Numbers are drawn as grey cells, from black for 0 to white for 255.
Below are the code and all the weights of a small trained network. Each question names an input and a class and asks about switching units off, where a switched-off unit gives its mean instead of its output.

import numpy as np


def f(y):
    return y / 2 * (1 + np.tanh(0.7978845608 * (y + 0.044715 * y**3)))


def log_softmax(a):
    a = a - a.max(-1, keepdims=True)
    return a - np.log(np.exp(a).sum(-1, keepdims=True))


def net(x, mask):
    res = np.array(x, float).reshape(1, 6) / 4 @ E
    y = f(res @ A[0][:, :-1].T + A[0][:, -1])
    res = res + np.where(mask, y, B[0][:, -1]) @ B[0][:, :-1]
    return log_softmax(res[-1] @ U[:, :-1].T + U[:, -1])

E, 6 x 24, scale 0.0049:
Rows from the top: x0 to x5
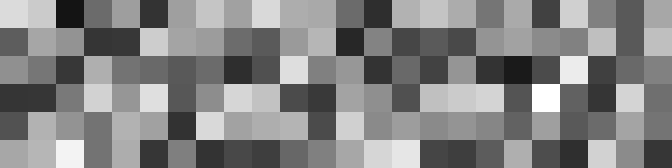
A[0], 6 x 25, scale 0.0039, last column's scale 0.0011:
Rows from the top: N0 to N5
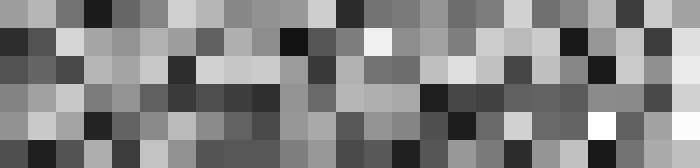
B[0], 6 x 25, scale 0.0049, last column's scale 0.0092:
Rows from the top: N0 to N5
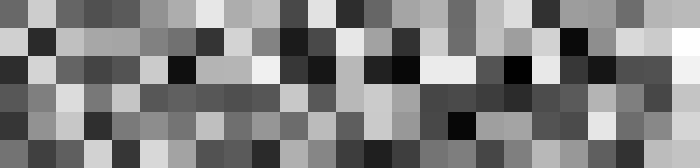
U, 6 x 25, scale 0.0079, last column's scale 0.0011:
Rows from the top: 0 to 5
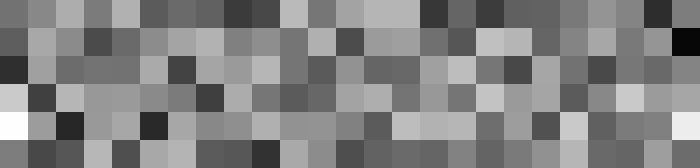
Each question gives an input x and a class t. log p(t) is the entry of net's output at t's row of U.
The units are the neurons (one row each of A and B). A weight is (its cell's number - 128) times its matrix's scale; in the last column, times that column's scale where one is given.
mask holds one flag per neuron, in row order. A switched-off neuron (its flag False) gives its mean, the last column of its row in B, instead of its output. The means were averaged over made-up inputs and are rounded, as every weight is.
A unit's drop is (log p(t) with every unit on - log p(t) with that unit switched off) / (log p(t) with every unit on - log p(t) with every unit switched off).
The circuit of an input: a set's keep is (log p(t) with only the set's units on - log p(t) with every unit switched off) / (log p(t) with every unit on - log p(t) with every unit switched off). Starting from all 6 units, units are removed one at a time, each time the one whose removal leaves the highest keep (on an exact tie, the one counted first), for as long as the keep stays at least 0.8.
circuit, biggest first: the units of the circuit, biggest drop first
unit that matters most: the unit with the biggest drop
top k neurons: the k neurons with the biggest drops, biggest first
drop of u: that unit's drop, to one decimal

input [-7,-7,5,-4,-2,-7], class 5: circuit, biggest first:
N5
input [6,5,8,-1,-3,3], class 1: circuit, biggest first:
N0, N4
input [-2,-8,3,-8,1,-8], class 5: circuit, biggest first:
N5, N2
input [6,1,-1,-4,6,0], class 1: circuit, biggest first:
N0, N2
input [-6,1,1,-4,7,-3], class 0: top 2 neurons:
N2, N1
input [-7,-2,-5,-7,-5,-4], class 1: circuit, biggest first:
N4, N1
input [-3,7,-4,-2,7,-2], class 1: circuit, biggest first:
N2, N4
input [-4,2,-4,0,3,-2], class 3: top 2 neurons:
N1, N2
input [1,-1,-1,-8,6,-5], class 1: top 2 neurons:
N2, N0
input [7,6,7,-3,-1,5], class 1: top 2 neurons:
N0, N4
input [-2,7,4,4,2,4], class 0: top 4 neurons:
N2, N1, N0, N3
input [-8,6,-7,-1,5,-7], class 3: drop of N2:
-0.1
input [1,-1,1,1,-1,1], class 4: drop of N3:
0.2
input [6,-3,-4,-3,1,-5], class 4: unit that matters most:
N4
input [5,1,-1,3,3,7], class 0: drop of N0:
0.2
